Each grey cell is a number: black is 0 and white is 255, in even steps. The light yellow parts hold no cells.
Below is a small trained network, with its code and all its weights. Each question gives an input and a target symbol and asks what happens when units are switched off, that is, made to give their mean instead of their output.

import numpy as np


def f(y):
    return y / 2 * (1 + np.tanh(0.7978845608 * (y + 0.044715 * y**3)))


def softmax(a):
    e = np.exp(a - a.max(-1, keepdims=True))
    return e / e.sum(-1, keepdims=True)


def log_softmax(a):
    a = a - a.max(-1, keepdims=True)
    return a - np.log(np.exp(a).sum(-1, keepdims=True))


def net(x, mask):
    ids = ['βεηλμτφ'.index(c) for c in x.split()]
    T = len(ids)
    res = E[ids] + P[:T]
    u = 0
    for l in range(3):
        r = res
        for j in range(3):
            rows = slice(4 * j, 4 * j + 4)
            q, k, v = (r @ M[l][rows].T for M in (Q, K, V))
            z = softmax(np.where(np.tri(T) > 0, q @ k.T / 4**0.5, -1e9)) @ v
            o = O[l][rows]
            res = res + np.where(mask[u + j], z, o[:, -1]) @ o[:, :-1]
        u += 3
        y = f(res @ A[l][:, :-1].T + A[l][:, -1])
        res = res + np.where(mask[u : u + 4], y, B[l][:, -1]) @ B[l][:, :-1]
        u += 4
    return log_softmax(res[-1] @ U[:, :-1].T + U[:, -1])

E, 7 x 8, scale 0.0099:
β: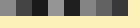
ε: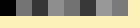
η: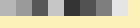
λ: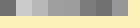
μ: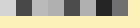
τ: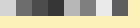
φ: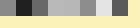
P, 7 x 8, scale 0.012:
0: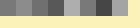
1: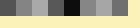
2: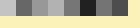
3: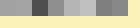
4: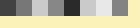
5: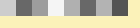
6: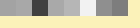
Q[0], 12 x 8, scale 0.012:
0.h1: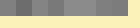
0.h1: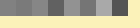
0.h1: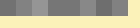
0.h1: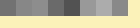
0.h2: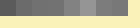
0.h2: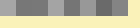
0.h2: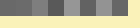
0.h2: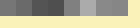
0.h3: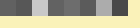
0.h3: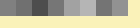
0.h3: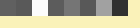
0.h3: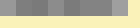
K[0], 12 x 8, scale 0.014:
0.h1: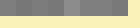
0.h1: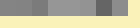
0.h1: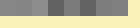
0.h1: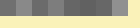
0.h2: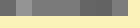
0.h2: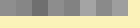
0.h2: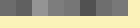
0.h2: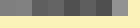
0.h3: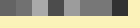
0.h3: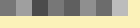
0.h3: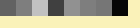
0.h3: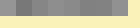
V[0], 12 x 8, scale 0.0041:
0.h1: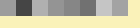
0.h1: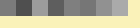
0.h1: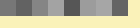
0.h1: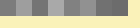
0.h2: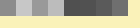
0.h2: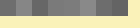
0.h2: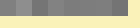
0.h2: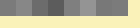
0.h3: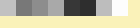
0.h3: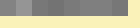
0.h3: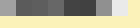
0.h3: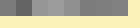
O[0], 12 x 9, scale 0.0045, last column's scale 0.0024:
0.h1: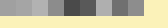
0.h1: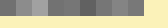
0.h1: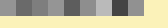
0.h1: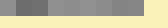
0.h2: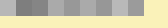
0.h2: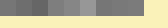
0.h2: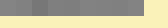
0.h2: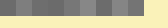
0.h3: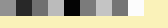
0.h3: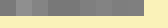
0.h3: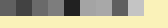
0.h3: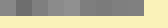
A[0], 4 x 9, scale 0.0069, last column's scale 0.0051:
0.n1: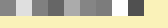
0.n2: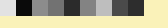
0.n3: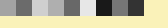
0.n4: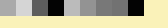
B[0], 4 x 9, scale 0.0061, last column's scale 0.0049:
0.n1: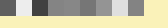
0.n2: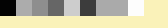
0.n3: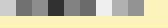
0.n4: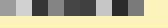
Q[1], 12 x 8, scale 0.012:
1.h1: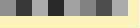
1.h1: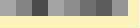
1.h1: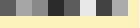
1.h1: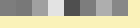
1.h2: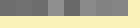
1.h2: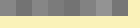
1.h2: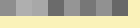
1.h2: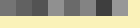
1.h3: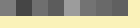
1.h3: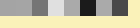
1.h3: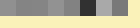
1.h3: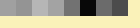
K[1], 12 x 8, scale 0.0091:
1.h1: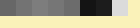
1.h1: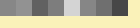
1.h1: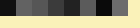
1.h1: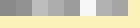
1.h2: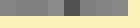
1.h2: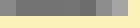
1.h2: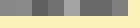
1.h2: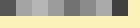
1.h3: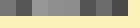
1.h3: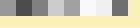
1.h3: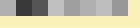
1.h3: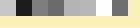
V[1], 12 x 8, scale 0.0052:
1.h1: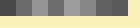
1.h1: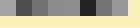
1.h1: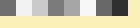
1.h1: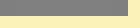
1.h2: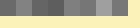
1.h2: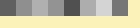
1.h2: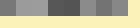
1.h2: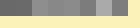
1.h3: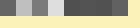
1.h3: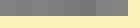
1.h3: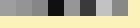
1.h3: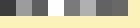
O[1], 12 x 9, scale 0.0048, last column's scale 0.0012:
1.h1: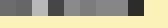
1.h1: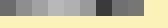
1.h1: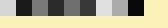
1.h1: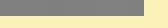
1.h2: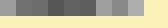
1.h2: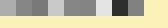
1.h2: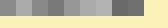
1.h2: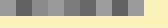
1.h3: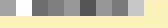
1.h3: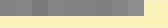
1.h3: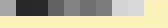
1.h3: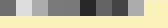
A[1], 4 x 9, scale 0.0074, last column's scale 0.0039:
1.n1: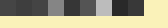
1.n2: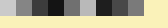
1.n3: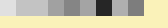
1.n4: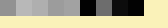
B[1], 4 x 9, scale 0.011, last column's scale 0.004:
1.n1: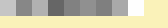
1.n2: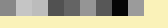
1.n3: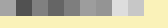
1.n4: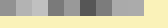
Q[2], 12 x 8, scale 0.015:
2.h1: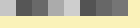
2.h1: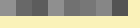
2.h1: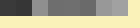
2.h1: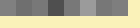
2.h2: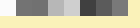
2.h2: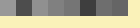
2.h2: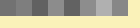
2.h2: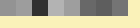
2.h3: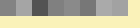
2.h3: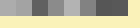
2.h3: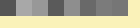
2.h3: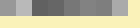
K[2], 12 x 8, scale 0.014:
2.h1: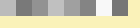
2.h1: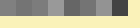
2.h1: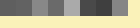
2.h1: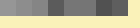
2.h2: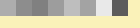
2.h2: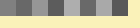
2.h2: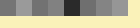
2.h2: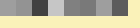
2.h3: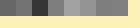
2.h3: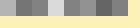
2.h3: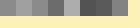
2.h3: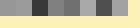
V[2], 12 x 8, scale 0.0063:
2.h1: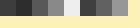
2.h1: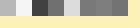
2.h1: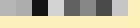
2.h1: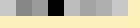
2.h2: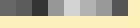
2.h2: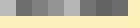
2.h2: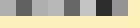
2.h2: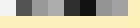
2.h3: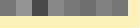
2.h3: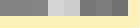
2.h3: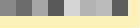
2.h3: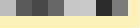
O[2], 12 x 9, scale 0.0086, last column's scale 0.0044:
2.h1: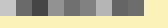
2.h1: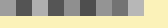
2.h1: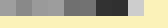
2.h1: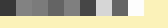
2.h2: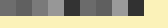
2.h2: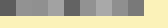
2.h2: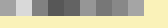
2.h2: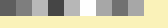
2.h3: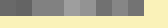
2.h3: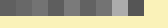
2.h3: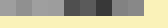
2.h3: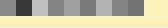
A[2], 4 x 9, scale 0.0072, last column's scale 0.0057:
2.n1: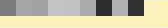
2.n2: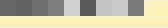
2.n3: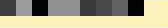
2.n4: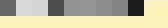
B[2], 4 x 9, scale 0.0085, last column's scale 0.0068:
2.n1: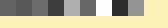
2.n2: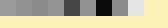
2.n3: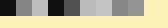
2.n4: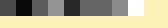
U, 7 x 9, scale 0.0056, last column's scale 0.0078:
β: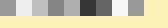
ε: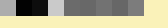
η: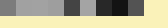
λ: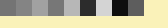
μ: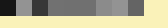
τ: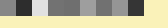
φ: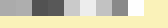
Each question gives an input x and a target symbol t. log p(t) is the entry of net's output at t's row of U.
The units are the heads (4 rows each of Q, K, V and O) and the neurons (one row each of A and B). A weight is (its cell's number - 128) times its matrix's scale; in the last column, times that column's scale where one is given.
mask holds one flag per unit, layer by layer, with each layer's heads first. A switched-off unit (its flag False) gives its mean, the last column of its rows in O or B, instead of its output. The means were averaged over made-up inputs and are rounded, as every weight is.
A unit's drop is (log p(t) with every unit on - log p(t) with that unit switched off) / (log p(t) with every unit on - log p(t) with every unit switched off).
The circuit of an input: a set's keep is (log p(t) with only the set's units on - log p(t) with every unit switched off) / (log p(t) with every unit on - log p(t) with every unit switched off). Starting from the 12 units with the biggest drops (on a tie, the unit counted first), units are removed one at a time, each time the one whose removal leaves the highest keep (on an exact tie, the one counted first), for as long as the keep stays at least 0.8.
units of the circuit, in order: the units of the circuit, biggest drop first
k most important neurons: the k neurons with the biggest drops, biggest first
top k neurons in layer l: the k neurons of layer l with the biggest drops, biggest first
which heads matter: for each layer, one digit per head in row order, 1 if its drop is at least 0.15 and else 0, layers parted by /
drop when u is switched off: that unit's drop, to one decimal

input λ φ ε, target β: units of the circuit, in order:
(1.n1; 1.n4)
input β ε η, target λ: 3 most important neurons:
(2.n1; 1.n4; 0.n2)
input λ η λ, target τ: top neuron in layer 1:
(1.n3)
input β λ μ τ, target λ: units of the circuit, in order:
(0.n4; 2.h1)
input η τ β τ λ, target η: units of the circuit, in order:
(2.h1; 2.h3; 0.n2)
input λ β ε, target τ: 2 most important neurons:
(1.n4; 2.n4)
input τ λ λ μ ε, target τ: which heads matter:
000 / 000 / 100
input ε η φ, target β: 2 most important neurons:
(0.n2; 1.n4)
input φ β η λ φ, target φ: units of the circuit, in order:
(1.n1; 2.h2)
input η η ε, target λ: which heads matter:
000 / 101 / 100
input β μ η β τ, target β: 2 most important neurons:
(1.n2; 0.n2)
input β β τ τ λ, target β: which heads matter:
000 / 110 / 110
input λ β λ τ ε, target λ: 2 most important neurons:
(0.n1; 1.n3)
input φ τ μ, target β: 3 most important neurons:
(0.n2; 1.n4; 2.n4)
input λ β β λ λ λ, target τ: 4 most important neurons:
(2.n4; 1.n4; 1.n3; 0.n2)
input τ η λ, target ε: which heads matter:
000 / 001 / 010
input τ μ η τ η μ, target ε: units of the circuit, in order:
(2.h2; 1.n1)
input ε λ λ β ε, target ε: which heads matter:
000 / 000 / 110
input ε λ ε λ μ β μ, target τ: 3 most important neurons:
(2.n4; 0.n2; 1.n3)
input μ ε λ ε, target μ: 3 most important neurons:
(2.n3; 1.n1; 1.n3)
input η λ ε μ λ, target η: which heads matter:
000 / 100 / 100
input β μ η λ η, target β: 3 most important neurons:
(1.n2; 0.n2; 2.n4)
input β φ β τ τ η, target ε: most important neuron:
(1.n4)
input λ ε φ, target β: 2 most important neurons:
(1.n4; 0.n2)
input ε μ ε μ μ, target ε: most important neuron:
(1.n1)
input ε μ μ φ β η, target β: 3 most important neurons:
(0.n2; 1.n4; 2.n4)
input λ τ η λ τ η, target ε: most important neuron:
(0.n2)
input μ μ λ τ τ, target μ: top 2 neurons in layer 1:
(1.n3; 1.n2)
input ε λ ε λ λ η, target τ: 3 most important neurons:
(2.n4; 1.n4; 2.n2)
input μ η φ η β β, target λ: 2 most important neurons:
(2.n1; 0.n2)
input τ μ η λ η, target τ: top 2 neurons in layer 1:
(1.n2; 1.n1)
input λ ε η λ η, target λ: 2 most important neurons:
(0.n1; 1.n3)
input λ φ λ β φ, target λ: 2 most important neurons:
(0.n1; 1.n3)
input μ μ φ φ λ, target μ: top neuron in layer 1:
(1.n3)
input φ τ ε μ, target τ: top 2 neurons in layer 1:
(1.n3; 1.n2)
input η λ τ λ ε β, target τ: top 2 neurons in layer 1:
(1.n4; 1.n1)
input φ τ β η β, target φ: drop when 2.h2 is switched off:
0.1
